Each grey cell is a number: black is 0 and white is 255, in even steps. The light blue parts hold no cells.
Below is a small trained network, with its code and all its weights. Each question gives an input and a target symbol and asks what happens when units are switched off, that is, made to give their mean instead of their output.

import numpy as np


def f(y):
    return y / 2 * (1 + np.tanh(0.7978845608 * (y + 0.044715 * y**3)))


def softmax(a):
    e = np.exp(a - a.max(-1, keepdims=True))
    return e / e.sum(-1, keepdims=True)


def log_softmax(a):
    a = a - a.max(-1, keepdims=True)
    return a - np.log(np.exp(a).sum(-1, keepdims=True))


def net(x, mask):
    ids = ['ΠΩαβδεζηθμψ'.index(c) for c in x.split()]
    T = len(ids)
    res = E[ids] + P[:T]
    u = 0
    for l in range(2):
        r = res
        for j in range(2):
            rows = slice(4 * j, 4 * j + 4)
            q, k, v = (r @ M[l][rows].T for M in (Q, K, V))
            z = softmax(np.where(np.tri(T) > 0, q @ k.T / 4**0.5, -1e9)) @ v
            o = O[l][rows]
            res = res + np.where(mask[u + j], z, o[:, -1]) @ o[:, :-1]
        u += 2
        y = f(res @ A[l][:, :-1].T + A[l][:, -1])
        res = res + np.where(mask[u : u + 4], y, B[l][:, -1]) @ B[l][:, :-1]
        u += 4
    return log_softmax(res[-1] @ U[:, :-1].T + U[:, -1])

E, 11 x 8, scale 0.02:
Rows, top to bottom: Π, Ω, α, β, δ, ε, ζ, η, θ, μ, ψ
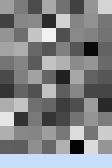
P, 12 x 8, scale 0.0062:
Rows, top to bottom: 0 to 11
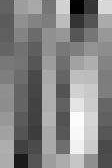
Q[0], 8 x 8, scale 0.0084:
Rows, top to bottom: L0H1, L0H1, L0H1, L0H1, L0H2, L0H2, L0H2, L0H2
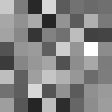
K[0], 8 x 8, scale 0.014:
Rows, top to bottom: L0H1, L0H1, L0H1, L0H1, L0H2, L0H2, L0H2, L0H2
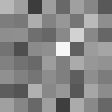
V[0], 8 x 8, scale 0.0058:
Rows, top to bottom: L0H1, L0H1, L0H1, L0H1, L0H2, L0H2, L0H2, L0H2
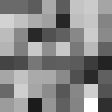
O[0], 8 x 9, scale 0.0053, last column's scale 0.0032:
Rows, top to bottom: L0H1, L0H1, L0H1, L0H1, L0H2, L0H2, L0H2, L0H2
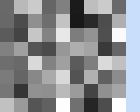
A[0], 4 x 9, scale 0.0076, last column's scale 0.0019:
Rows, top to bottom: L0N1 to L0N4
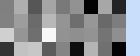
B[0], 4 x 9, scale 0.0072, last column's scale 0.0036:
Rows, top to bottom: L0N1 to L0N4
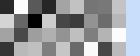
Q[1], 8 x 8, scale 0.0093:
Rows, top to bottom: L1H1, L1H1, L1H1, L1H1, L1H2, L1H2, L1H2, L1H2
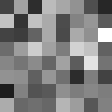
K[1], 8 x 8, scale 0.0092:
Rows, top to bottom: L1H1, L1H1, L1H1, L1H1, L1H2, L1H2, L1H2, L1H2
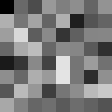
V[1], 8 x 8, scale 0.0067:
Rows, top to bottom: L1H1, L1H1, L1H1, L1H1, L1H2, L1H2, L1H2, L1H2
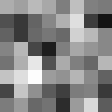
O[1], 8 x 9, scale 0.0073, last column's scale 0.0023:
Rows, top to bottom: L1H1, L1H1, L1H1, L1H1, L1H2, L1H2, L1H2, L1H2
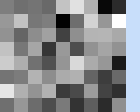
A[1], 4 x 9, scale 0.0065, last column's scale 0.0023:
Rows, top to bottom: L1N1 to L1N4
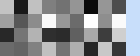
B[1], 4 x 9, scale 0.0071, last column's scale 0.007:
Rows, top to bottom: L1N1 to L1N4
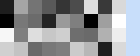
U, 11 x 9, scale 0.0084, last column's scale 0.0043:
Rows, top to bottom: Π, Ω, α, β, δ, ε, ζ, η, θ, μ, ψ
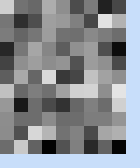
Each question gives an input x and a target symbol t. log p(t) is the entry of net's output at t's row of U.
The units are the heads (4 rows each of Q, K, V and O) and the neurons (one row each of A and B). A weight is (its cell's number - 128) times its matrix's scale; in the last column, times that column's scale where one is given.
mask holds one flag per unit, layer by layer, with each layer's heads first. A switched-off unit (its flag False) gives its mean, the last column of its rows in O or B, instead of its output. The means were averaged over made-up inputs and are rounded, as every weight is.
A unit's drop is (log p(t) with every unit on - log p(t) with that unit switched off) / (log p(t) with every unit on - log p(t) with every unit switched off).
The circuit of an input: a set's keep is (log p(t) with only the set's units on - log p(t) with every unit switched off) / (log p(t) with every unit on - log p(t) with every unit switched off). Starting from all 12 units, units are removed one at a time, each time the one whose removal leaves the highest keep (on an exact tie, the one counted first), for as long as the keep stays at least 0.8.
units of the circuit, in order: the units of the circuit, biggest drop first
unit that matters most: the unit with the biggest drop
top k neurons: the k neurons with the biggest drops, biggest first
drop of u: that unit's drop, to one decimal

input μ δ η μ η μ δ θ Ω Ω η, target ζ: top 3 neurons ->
(L0N3, L1N1, L0N2)
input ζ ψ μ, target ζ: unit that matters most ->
L0H2
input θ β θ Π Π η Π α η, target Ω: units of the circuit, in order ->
(L1H2, L0H2, L0H1)
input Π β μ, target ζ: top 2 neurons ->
(L1N4, L0N3)
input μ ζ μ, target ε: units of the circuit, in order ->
(L0H1, L0H2)
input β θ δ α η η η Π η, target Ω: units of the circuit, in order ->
(L1H2, L0H1, L0H2)
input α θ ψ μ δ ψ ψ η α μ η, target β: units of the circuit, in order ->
(L1H2, L1H1, L0H1)
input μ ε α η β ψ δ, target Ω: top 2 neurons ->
(L1N2, L0N2)
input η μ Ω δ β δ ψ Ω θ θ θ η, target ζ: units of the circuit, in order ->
(L1H2, L0N2)
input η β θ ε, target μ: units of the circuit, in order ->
(L1N3, L0H2)
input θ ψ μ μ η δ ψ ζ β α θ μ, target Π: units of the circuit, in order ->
(L1H2, L0H2)
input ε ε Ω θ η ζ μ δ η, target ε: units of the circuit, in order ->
(L1H1, L0H1)
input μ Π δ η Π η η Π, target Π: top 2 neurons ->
(L1N4, L1N1)
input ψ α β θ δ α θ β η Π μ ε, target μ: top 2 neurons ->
(L1N3, L0N2)
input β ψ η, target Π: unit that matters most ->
L1H2
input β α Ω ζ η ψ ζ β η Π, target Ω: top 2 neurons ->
(L1N2, L1N1)
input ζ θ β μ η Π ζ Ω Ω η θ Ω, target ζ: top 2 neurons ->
(L1N2, L0N2)
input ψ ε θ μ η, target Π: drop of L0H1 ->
0.1
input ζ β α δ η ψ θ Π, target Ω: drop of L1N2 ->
0.4
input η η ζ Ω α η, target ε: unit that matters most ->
L1H1
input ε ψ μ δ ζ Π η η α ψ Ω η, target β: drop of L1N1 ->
-0.1
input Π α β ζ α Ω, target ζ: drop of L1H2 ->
0.2
